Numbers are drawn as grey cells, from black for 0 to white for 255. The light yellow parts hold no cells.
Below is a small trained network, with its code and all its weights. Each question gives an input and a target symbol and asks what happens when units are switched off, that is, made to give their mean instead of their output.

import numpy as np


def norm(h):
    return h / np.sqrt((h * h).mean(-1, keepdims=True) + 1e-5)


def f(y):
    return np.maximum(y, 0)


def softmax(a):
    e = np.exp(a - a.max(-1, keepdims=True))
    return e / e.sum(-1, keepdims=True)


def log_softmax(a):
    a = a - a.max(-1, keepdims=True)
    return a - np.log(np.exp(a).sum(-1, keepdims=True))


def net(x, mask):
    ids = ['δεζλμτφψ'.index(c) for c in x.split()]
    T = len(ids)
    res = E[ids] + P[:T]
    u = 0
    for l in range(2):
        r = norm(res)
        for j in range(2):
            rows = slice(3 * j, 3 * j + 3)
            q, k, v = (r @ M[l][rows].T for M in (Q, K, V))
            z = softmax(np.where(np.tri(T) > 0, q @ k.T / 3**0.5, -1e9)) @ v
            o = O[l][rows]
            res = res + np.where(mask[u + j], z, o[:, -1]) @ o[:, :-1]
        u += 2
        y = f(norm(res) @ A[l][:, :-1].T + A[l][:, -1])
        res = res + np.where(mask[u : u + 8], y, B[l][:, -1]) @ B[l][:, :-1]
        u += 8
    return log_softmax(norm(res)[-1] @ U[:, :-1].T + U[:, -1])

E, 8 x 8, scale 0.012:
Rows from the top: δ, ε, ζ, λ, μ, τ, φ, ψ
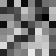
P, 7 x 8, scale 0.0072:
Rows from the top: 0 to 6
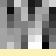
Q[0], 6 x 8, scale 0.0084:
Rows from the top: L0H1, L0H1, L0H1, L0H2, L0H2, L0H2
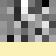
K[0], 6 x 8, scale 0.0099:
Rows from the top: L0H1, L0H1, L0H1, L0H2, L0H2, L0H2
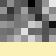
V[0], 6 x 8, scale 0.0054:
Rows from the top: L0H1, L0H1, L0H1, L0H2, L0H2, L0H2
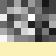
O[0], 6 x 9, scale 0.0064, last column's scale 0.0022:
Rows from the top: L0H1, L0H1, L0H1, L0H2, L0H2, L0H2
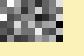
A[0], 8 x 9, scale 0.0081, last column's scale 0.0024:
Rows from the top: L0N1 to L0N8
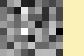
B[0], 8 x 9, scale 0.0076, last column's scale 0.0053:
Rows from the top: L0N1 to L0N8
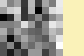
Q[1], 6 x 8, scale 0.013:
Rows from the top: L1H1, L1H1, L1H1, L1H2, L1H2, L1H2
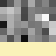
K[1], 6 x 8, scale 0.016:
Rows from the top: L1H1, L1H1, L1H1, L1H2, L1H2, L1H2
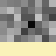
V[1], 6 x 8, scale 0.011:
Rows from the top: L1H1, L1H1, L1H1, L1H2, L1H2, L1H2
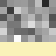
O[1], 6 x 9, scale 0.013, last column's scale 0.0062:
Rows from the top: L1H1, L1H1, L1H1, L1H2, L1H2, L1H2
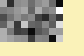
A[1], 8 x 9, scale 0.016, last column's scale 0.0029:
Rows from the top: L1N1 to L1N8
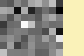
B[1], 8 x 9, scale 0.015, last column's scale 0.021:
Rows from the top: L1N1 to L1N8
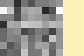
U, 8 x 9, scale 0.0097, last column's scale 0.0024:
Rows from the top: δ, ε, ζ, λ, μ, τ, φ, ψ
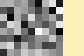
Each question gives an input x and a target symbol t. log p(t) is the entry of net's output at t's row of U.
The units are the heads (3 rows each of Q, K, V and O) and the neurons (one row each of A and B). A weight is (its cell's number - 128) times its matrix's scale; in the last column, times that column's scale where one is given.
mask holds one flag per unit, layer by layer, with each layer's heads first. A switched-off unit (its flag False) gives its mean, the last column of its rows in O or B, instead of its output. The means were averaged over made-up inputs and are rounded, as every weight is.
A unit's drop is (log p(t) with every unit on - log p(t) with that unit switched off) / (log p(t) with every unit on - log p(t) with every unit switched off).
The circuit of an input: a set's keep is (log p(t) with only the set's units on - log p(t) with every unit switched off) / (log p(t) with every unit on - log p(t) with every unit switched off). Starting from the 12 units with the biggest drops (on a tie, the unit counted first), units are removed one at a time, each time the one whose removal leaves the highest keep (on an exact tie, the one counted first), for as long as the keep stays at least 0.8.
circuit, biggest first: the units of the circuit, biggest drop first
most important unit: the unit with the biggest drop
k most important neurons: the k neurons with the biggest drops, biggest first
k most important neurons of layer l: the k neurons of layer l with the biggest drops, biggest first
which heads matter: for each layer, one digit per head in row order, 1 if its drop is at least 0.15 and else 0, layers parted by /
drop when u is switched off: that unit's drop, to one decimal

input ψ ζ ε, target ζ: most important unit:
L1H2
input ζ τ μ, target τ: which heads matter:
00 / 01
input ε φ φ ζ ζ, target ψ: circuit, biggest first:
L0H2, L1N2
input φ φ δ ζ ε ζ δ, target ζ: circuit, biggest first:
L1N2, L1H1
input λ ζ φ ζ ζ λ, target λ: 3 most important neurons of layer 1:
L1N2, L1N4, L1N6
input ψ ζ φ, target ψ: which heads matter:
01 / 01
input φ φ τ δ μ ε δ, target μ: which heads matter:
10 / 10
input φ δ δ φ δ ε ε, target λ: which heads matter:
10 / 01
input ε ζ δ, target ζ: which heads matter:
01 / 01
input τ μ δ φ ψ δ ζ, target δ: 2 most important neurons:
L1N2, L0N2
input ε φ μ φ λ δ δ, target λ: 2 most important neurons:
L1N2, L0N1
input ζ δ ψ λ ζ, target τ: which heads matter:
01 / 11
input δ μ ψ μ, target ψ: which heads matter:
00 / 01
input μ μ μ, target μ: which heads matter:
10 / 00
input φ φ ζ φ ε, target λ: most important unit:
L0N3
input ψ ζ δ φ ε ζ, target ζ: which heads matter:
00 / 11
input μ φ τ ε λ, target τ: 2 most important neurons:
L1N2, L1N4
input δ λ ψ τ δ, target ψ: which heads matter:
00 / 01
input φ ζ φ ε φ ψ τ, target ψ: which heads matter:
00 / 01
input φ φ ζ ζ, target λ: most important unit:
L0N3
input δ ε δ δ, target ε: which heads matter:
11 / 01
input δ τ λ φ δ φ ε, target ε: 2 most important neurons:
L1N2, L1N4
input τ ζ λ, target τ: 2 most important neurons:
L1N2, L0N6
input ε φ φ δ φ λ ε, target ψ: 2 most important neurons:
L1N2, L0N7
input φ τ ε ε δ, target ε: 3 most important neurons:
L1N2, L1N4, L1N8
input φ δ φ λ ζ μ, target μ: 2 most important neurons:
L1N2, L0N4
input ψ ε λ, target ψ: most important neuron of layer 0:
L0N2
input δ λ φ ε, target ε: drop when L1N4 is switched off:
0.1
